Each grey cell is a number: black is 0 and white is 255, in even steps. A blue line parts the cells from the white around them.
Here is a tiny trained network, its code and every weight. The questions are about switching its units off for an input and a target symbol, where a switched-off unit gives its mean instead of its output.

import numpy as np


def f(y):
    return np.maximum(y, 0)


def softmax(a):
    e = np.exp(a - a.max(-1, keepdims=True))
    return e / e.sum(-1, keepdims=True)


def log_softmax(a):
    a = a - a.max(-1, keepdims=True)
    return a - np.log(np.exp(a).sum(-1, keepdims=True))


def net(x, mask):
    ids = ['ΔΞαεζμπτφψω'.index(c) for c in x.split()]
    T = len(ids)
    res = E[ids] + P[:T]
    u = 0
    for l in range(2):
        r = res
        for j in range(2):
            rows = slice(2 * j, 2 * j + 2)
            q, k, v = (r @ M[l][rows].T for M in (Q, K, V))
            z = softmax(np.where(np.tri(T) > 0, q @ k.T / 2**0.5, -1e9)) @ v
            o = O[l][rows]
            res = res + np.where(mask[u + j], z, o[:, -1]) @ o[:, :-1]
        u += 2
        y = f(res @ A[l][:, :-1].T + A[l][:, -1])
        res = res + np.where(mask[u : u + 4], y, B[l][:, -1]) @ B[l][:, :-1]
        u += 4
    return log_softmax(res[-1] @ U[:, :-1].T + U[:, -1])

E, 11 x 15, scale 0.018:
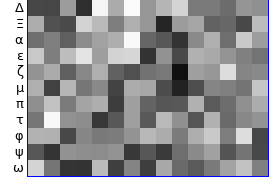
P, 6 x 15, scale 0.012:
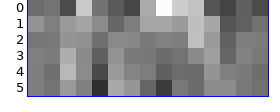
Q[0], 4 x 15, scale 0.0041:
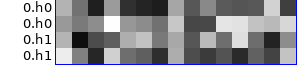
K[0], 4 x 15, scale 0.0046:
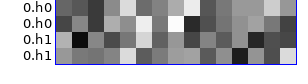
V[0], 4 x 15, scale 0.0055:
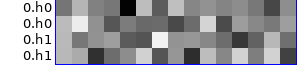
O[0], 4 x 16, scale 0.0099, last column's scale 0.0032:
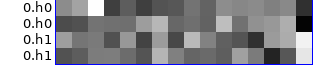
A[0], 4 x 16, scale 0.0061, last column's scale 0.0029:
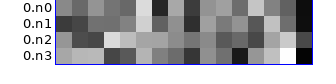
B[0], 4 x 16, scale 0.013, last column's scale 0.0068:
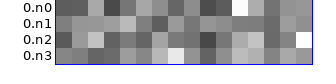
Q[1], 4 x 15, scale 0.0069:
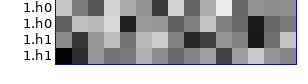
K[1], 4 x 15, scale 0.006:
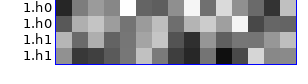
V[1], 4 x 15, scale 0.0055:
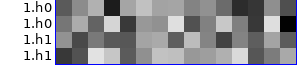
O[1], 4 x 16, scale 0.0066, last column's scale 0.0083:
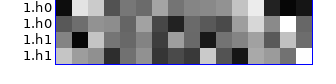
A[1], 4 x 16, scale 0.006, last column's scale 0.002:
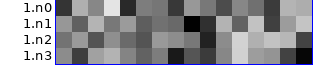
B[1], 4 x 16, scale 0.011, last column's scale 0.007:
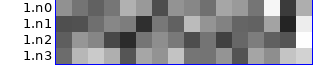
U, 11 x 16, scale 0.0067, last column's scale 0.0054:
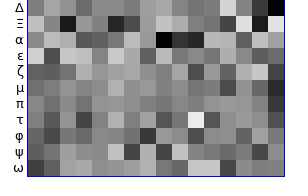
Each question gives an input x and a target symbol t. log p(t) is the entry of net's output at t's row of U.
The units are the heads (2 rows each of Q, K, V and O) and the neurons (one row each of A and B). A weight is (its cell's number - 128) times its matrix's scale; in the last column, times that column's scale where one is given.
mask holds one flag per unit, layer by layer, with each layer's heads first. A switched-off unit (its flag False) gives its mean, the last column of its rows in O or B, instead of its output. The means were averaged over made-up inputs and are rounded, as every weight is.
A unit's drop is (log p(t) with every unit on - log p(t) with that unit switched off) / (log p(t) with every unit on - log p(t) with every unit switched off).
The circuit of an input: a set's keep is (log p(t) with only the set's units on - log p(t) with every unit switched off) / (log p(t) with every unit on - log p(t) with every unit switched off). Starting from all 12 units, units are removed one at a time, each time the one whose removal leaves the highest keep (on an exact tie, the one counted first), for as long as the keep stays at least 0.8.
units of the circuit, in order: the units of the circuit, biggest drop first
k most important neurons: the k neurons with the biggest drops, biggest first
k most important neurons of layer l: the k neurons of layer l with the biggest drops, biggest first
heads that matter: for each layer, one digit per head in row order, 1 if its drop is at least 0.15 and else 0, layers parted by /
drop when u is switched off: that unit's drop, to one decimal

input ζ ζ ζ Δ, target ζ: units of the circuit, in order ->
1.h0, 0.h1, 0.h0
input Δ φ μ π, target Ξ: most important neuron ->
1.n1
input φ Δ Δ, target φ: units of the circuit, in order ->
1.h0, 1.h1, 1.n1
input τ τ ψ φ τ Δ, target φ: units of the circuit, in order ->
1.h0, 1.n1, 0.h0, 1.h1
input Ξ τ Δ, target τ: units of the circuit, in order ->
0.h0, 1.h1
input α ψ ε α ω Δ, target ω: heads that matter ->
00 / 01
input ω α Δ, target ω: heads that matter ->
10 / 11
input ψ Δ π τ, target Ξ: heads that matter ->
00 / 00
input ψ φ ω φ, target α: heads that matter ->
00 / 10
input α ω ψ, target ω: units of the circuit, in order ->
0.n1, 1.h1, 0.h1
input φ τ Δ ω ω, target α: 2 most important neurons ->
1.n1, 1.n2
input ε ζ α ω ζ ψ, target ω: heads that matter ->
10 / 01
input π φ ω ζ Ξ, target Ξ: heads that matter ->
00 / 00
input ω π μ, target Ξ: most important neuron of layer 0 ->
0.n2
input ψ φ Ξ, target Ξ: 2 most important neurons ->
1.n1, 1.n3
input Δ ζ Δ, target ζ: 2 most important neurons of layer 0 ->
0.n2, 0.n1
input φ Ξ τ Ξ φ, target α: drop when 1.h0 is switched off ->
0.5
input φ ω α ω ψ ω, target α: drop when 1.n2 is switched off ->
0.3
